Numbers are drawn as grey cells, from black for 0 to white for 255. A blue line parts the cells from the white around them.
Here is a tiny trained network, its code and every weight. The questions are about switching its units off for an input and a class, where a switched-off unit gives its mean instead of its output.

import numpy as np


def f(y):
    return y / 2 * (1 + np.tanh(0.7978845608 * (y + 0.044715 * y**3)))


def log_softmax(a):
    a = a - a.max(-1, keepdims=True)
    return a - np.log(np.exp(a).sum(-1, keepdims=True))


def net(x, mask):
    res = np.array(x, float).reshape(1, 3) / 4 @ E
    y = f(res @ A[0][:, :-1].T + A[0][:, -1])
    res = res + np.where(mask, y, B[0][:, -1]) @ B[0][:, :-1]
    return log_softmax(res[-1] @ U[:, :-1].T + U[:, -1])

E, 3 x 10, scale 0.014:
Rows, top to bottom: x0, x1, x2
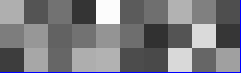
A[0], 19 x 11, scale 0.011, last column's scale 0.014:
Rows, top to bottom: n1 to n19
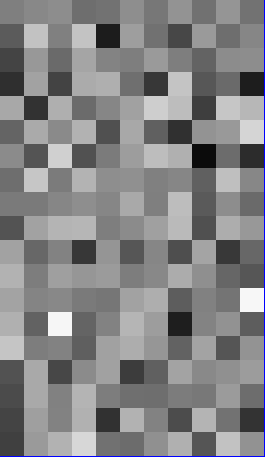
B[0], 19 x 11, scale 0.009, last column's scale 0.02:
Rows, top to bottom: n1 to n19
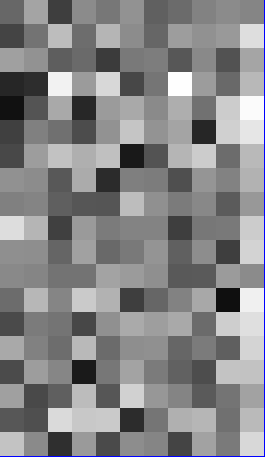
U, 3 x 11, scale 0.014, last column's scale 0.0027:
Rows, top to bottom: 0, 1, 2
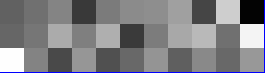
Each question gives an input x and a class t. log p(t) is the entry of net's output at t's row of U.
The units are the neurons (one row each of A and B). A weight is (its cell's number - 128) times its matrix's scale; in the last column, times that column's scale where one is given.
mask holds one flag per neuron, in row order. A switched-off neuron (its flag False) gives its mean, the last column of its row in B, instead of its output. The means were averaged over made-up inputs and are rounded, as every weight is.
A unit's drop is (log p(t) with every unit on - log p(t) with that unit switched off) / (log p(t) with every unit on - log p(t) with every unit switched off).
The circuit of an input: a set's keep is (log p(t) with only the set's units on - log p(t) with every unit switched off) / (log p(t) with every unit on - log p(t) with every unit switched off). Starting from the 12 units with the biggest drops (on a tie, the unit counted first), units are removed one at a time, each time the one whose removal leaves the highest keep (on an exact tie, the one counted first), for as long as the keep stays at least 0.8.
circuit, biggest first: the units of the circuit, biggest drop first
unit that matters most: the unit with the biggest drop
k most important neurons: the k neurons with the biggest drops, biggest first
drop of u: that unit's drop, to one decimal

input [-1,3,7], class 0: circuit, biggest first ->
(n16)
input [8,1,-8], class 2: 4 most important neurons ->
(n15 n11 n4 n2)
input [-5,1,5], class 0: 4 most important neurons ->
(n6 n2 n16 n13)
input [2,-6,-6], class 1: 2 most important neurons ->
(n7 n13)
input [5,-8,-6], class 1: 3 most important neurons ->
(n7 n13 n6)
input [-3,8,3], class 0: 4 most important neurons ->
(n13 n6 n16 n7)
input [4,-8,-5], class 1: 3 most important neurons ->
(n7 n6 n13)
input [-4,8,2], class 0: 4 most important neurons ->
(n6 n13 n7 n16)
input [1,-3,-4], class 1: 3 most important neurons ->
(n6 n13 n16)
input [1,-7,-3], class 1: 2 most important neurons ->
(n7 n6)
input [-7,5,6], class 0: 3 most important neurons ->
(n6 n13 n16)
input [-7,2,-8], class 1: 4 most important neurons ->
(n18 n13 n5 n16)
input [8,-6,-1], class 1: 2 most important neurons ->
(n7 n6)
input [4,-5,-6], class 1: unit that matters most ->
n7
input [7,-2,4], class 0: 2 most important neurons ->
(n13 n16)
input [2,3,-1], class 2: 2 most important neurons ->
(n5 n4)
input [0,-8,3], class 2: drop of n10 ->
0.4
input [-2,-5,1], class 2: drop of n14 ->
0.1
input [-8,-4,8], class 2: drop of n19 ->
0.6
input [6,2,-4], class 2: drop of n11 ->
0.0
